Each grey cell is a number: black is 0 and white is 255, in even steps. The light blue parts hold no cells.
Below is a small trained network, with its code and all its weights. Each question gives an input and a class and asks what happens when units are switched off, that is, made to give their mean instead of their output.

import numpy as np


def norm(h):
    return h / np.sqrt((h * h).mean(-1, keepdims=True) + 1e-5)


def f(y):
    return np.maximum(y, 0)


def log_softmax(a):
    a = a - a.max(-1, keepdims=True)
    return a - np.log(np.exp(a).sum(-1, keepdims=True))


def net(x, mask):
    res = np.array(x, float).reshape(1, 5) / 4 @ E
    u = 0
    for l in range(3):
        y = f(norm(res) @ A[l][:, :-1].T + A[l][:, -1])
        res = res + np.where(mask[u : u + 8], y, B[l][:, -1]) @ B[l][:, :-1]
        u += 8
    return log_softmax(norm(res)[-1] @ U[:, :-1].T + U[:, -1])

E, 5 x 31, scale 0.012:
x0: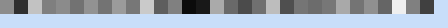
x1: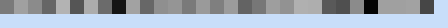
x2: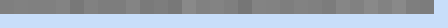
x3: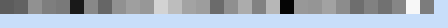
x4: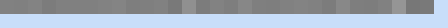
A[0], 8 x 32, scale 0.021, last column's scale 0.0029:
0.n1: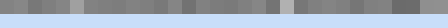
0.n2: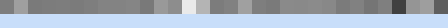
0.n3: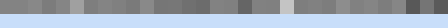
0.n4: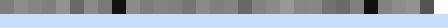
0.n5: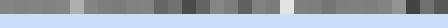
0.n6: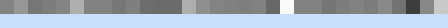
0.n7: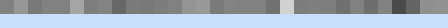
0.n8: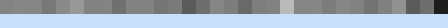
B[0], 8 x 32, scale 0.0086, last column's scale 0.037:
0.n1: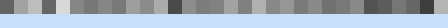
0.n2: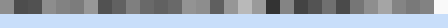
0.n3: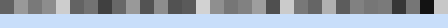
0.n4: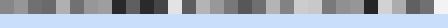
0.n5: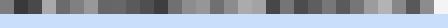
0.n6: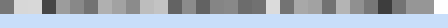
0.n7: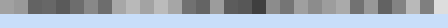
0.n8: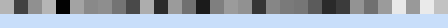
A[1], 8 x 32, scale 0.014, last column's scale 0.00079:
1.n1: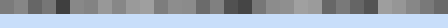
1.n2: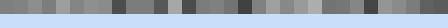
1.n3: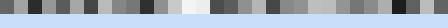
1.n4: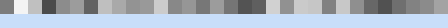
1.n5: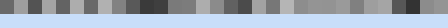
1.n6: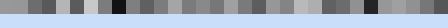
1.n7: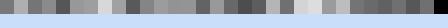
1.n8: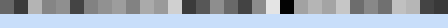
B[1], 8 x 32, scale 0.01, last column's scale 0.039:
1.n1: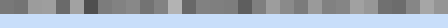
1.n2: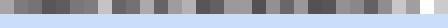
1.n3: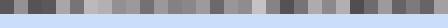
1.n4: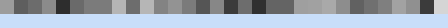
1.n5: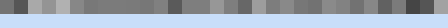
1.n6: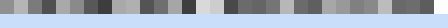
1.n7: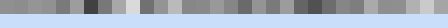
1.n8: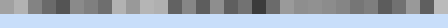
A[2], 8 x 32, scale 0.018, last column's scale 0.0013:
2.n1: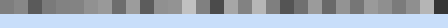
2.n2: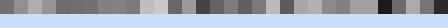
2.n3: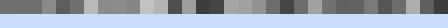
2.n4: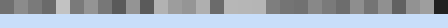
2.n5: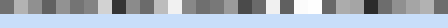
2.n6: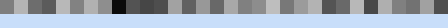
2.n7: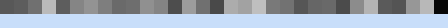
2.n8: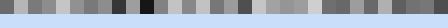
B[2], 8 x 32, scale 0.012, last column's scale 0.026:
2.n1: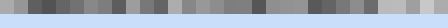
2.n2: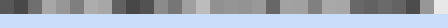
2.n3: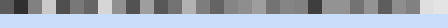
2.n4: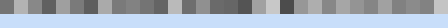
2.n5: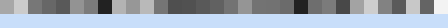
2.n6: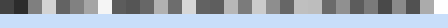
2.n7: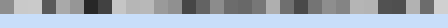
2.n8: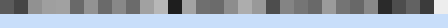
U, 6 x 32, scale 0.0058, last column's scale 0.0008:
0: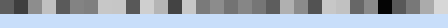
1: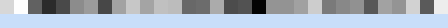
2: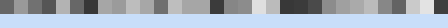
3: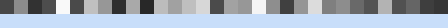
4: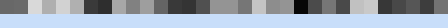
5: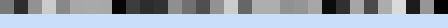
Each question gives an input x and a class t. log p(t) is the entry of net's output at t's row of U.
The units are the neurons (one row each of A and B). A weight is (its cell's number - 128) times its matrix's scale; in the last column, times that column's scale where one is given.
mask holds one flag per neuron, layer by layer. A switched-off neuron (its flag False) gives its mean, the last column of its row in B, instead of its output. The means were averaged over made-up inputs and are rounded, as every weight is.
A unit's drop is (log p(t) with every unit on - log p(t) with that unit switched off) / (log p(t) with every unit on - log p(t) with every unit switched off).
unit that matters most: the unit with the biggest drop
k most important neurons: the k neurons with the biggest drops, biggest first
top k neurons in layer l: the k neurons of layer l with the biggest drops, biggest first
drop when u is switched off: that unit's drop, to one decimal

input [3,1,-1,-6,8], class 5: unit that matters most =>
0.n5
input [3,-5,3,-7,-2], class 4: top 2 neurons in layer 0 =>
0.n4; 0.n5
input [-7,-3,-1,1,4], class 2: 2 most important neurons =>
0.n2; 0.n4
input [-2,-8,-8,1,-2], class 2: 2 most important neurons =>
0.n6; 0.n4
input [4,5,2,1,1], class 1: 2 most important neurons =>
0.n5; 0.n2
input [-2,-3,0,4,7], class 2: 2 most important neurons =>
0.n4; 1.n6
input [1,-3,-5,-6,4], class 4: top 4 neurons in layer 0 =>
0.n5; 0.n4; 0.n3; 0.n8
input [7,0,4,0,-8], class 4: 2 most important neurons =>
0.n4; 0.n6
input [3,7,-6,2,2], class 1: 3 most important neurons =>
0.n5; 0.n2; 2.n5
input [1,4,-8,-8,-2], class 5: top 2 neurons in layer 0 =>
0.n5; 0.n8
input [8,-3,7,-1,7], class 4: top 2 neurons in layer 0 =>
0.n4; 0.n6
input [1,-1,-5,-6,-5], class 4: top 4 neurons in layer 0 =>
0.n4; 0.n5; 0.n3; 0.n8
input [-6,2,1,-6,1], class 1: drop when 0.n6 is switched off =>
0.5
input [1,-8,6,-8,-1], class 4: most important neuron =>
0.n5
